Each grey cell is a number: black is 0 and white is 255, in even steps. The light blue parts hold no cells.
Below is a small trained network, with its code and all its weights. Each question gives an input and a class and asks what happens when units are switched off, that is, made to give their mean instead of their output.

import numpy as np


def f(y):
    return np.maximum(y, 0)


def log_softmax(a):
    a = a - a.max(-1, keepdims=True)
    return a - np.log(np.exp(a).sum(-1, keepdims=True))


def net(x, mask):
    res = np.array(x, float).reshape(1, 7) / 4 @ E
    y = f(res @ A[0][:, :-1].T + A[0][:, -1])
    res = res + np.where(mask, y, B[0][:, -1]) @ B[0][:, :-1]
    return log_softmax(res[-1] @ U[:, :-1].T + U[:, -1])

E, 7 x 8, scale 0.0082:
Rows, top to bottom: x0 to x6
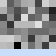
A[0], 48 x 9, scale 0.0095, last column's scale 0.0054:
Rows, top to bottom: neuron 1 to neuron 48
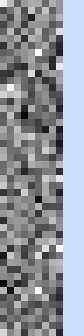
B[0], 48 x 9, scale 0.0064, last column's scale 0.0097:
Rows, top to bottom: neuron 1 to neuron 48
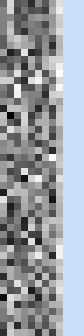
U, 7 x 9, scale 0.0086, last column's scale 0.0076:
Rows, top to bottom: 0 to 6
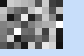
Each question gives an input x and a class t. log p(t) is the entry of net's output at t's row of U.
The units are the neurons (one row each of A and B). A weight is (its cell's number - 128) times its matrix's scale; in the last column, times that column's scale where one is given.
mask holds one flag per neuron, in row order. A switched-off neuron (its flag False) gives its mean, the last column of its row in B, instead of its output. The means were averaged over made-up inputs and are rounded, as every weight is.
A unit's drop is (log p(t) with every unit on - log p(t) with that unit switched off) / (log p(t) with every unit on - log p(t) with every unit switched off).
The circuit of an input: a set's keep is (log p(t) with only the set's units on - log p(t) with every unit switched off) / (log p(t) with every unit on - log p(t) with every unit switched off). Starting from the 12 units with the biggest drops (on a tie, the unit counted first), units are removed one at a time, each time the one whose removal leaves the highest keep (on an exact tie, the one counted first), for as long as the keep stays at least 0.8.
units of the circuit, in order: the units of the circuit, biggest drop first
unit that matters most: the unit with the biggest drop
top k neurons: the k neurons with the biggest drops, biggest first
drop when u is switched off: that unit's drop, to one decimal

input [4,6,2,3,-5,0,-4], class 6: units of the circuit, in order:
(neuron 10)
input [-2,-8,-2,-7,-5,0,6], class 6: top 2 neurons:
(neuron 35; neuron 32)
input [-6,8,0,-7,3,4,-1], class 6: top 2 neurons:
(neuron 10; neuron 9)
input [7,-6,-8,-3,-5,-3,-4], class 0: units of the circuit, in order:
(neuron 16; neuron 48)
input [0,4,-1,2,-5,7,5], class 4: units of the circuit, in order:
(neuron 13; neuron 14)
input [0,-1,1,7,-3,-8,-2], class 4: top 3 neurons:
(neuron 11; neuron 17; neuron 41)
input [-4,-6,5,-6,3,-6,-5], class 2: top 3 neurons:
(neuron 17; neuron 18; neuron 34)
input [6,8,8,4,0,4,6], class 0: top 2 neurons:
(neuron 43; neuron 28)
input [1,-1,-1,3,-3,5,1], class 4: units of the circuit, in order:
(neuron 14; neuron 13)
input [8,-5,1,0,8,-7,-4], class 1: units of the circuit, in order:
(neuron 26; neuron 29)
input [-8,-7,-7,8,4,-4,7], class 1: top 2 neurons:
(neuron 37; neuron 12)
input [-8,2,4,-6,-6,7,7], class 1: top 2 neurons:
(neuron 37; neuron 12)
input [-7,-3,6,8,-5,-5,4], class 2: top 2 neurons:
(neuron 8; neuron 42)
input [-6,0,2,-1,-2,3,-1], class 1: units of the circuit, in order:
(neuron 37)
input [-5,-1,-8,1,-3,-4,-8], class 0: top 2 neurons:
(neuron 16; neuron 6)
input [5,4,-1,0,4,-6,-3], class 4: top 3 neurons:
(neuron 11; neuron 37; neuron 12)
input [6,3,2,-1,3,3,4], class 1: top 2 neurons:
(neuron 29; neuron 26)
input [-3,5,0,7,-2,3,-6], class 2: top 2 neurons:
(neuron 42; neuron 8)
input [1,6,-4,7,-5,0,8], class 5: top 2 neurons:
(neuron 1; neuron 17)
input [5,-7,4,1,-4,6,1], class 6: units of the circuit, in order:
(neuron 35)
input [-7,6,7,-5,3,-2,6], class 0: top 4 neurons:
(neuron 43; neuron 7; neuron 28; neuron 26)
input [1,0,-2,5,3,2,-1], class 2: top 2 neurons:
(neuron 42; neuron 12)
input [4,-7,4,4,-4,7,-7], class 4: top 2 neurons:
(neuron 14; neuron 27)
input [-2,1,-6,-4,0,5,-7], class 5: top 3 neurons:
(neuron 47; neuron 44; neuron 2)
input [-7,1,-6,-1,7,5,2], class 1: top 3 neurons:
(neuron 37; neuron 12; neuron 43)
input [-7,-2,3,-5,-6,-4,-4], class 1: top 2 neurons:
(neuron 37; neuron 12)
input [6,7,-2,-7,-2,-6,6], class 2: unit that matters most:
neuron 29
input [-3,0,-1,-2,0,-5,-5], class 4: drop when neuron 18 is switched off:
-0.1
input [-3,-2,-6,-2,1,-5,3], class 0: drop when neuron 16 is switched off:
0.2
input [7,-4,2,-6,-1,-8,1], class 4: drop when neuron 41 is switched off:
0.3
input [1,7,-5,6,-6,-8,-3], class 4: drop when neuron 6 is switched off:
0.1
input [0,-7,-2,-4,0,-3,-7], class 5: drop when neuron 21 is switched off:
0.1
